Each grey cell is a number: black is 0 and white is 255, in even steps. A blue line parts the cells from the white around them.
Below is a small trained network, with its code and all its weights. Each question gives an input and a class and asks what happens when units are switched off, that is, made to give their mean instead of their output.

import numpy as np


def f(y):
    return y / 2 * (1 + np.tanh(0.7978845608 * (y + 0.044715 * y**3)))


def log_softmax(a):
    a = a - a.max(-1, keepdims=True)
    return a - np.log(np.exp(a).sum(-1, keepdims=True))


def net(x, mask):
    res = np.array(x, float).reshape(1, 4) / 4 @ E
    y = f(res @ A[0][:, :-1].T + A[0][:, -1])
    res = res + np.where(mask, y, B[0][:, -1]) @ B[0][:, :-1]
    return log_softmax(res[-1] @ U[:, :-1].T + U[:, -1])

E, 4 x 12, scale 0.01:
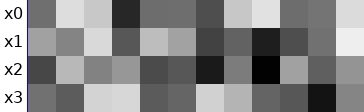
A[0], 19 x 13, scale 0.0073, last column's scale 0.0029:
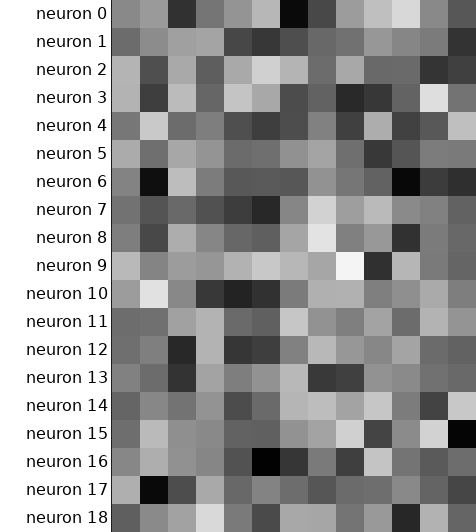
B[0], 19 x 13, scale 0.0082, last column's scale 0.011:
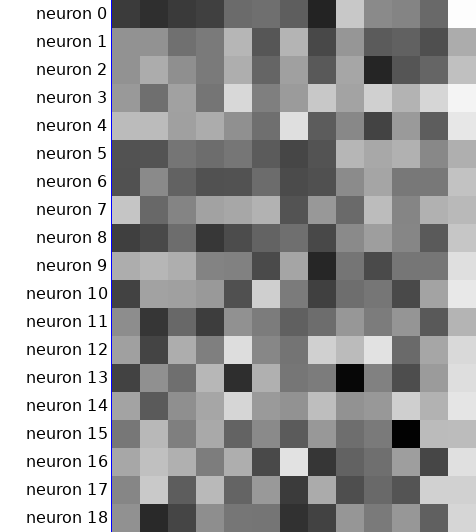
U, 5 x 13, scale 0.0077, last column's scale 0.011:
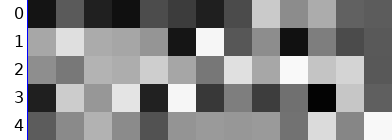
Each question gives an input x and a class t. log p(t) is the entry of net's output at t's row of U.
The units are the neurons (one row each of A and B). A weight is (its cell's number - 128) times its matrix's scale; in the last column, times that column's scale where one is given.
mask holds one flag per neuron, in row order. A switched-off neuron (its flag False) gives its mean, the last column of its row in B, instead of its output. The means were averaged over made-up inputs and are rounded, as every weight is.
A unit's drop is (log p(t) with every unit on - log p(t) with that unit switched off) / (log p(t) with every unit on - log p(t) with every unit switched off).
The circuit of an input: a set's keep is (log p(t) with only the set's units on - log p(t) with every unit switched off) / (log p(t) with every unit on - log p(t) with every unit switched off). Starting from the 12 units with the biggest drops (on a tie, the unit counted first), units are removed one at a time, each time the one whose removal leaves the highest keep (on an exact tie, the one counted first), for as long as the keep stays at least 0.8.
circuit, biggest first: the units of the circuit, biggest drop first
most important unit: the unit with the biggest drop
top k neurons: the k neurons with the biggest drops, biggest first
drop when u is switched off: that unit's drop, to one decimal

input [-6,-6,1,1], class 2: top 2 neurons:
[neuron 12; neuron 14]
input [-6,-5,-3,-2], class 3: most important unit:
neuron 13
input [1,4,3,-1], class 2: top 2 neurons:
[neuron 3; neuron 9]
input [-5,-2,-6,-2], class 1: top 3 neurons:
[neuron 2; neuron 9; neuron 10]
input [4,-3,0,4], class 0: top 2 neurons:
[neuron 8; neuron 13]
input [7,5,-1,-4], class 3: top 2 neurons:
[neuron 10; neuron 15]
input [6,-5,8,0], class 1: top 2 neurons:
[neuron 16; neuron 4]
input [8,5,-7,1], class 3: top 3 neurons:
[neuron 15; neuron 10; neuron 16]
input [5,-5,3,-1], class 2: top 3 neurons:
[neuron 13; neuron 12; neuron 14]
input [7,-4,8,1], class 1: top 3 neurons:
[neuron 16; neuron 4; neuron 1]
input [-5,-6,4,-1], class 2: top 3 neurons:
[neuron 12; neuron 14; neuron 10]
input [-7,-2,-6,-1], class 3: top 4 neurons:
[neuron 13; neuron 17; neuron 16; neuron 4]
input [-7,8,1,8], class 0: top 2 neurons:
[neuron 6; neuron 18]
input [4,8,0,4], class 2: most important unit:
neuron 3
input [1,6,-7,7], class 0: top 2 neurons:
[neuron 5; neuron 8]
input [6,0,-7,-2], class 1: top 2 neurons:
[neuron 9; neuron 13]
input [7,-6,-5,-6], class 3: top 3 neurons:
[neuron 10; neuron 15; neuron 3]
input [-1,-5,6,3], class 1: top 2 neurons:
[neuron 4; neuron 16]
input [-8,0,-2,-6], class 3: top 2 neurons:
[neuron 13; neuron 17]
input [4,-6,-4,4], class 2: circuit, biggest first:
[neuron 14]
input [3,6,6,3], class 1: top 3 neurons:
[neuron 16; neuron 4; neuron 12]
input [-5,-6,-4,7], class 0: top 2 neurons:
[neuron 8; neuron 6]
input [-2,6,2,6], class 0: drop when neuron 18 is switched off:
0.2
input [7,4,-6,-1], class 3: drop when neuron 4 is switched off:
0.3
